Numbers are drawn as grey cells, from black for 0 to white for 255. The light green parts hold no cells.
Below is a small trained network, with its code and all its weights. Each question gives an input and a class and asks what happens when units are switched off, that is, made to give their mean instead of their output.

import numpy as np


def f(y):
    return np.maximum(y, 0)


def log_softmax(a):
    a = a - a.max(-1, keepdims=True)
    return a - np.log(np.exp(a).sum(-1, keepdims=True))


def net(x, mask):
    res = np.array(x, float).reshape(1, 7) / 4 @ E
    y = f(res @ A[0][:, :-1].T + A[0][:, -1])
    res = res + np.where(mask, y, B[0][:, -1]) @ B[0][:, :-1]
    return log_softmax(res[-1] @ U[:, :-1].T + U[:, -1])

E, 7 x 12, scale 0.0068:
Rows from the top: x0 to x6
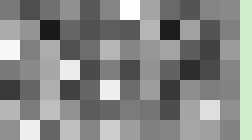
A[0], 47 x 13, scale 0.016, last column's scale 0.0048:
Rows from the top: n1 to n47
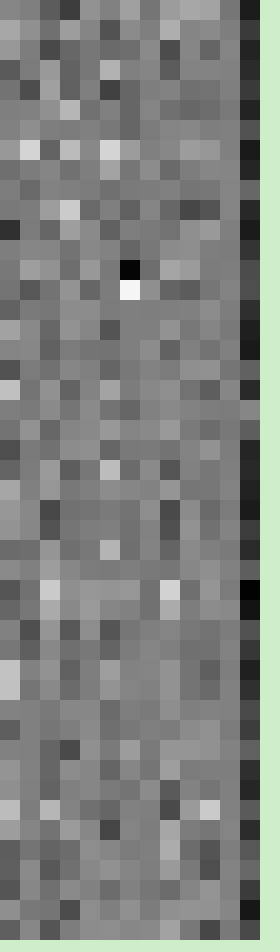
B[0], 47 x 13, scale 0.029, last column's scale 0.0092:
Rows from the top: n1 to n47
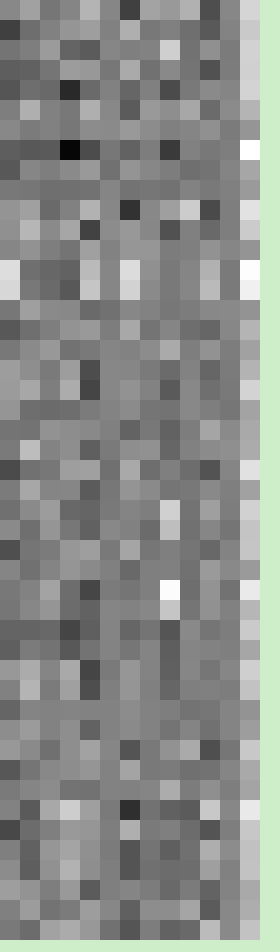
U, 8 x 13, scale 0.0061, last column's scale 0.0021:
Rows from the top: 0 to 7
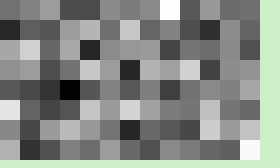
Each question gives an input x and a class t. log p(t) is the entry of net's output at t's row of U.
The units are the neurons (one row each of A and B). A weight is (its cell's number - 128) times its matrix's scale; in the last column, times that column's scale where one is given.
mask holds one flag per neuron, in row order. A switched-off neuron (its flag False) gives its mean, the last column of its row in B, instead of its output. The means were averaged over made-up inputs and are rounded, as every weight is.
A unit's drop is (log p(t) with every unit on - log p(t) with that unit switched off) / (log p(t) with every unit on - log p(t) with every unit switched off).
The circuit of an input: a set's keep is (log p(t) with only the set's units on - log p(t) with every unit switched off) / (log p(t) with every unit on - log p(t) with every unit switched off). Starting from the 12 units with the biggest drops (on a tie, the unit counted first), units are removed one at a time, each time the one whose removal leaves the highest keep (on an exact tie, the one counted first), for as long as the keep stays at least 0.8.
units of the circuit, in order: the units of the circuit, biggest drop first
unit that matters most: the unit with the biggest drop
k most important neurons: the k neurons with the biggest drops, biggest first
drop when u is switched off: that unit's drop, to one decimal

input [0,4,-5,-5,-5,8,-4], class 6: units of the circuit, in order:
(n41)
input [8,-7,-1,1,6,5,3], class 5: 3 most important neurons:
(n15 n3 n26)
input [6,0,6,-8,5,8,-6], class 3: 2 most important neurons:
(n1 n46)
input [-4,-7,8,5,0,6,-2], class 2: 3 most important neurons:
(n20 n34 n35)
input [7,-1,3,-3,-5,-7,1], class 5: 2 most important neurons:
(n15 n41)
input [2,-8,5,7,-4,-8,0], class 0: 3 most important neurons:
(n30 n41 n31)
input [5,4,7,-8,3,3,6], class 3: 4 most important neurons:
(n1 n38 n46 n12)
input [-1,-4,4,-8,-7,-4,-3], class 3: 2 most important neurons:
(n1 n38)
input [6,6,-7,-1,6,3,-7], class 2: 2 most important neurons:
(n12 n8)
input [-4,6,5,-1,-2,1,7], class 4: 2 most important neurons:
(n8 n30)
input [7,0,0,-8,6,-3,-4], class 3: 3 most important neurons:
(n1 n38 n14)
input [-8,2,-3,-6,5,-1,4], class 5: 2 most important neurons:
(n14 n11)
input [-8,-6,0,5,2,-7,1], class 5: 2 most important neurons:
(n14 n41)
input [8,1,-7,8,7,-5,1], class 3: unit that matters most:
n11
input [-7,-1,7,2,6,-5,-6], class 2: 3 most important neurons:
(n20 n34 n15)
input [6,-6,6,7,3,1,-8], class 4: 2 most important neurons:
(n5 n32)
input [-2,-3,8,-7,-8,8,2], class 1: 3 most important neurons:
(n2 n42 n17)
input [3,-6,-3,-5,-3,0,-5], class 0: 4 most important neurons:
(n30 n8 n11 n31)
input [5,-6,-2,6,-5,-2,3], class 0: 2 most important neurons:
(n30 n1)
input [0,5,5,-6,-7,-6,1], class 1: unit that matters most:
n2
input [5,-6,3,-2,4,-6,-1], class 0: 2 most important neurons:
(n30 n41)
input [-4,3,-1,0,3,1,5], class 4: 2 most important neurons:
(n8 n15)
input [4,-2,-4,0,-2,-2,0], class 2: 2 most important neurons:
(n14 n12)
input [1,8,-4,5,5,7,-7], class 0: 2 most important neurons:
(n3 n26)
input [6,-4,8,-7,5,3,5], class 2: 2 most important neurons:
(n34 n20)
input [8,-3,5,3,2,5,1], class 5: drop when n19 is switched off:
0.0
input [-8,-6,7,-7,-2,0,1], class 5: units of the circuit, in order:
(n14)
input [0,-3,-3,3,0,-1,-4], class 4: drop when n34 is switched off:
0.1
